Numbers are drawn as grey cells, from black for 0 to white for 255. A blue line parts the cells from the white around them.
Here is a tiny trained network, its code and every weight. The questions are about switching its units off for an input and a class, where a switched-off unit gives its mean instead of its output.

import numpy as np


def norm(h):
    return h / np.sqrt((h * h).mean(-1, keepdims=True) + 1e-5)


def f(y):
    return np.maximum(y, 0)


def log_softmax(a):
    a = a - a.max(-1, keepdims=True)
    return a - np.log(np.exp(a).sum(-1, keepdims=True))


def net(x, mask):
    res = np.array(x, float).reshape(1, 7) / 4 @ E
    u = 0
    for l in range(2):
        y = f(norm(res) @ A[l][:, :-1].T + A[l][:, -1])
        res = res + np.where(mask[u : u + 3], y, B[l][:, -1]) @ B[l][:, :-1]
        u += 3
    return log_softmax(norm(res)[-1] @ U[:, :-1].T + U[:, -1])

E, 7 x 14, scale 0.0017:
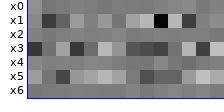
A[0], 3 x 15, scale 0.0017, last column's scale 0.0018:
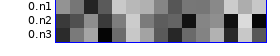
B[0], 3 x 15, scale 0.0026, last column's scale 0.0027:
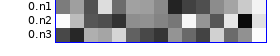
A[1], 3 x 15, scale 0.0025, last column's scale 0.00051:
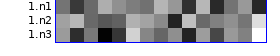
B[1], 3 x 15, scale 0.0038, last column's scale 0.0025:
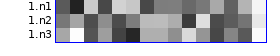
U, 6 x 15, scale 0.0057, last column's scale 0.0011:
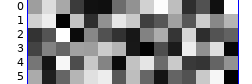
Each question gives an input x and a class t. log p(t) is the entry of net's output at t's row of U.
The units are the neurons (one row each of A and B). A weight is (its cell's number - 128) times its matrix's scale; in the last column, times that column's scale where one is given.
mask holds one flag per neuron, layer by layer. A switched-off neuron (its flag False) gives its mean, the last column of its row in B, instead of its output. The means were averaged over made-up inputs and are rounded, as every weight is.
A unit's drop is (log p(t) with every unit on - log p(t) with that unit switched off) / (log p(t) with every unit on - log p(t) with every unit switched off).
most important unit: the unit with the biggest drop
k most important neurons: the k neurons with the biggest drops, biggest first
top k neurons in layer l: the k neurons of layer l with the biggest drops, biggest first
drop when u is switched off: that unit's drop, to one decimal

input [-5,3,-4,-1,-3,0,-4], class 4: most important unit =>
1.n1
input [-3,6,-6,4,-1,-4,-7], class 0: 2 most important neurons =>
(1.n3 0.n2)
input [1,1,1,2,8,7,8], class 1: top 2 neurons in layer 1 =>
(1.n1 1.n2)
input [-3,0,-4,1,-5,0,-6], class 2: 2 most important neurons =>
(0.n3 1.n3)
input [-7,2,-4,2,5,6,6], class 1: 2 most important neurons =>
(0.n2 1.n1)
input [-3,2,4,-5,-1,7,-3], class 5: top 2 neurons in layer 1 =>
(1.n3 1.n1)
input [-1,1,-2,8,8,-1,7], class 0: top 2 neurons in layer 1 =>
(1.n3 1.n1)
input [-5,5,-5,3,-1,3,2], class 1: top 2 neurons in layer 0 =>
(0.n2 0.n1)
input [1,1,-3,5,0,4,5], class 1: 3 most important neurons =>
(0.n2 1.n1 1.n2)
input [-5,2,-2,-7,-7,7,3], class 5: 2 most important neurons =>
(0.n2 1.n3)
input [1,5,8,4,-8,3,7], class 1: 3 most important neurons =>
(0.n2 1.n3 0.n1)
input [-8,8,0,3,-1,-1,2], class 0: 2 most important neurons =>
(1.n3 0.n2)
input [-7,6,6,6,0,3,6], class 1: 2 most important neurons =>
(0.n2 1.n3)
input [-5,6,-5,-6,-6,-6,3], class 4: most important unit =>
1.n1
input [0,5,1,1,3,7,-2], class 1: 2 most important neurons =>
(0.n3 1.n3)
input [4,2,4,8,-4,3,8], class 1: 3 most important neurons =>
(0.n2 1.n3 1.n1)
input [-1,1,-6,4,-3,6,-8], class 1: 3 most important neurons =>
(0.n2 1.n1 1.n2)
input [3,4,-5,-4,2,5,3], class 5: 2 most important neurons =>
(0.n2 1.n1)
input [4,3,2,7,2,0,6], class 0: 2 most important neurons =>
(0.n2 1.n3)
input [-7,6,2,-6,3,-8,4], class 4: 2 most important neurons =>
(1.n1 0.n2)
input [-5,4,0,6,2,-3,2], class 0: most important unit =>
0.n2
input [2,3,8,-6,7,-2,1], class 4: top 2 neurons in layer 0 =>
(0.n1 0.n2)
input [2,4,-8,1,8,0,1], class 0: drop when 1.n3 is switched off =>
0.3
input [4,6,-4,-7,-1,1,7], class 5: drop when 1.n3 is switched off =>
0.1
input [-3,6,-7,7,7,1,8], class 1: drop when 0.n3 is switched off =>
-0.1
